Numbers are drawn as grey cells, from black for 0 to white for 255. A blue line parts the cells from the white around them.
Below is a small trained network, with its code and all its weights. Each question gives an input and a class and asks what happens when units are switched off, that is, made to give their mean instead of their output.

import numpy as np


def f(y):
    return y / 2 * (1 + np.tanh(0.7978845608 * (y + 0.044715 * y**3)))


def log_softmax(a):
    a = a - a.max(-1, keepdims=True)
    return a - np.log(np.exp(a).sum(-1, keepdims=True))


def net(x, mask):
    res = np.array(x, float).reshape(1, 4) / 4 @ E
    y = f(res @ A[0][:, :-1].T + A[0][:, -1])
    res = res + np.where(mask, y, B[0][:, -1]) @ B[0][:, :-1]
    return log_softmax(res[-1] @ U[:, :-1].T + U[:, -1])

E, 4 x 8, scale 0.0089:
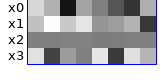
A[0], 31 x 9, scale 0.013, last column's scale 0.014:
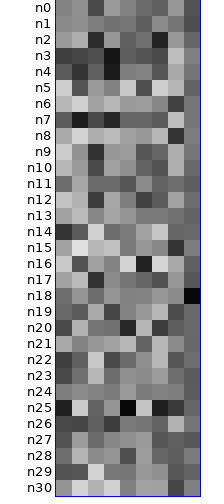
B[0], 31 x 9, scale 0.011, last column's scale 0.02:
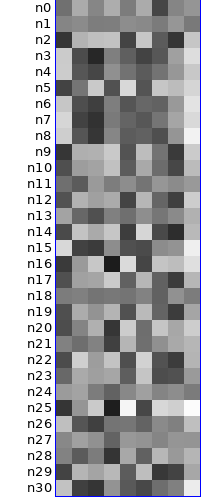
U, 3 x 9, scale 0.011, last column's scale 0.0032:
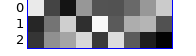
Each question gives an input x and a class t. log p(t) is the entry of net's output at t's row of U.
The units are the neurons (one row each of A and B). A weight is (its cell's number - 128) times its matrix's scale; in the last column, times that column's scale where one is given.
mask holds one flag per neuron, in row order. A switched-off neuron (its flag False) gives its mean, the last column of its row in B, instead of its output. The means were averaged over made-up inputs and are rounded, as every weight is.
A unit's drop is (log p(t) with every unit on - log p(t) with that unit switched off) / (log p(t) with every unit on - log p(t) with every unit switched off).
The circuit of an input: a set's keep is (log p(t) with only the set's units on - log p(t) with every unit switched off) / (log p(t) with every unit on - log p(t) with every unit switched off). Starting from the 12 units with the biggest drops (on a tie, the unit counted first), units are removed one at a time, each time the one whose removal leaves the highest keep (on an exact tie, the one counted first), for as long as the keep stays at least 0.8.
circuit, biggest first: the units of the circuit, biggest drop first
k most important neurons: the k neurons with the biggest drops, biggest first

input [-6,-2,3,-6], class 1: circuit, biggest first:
n25
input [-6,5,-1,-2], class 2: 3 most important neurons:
n14, n22, n29
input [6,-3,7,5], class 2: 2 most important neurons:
n25, n9
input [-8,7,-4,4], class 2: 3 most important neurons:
n14, n22, n29
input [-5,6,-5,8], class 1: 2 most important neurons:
n16, n5
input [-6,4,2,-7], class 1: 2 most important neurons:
n25, n20
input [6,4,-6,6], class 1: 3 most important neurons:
n16, n5, n21
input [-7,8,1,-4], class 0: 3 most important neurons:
n15, n30, n8
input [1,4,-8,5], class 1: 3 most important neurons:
n16, n5, n3
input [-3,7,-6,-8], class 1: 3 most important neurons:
n25, n20, n3
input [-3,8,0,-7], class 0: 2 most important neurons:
n15, n30
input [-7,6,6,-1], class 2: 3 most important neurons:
n14, n22, n29
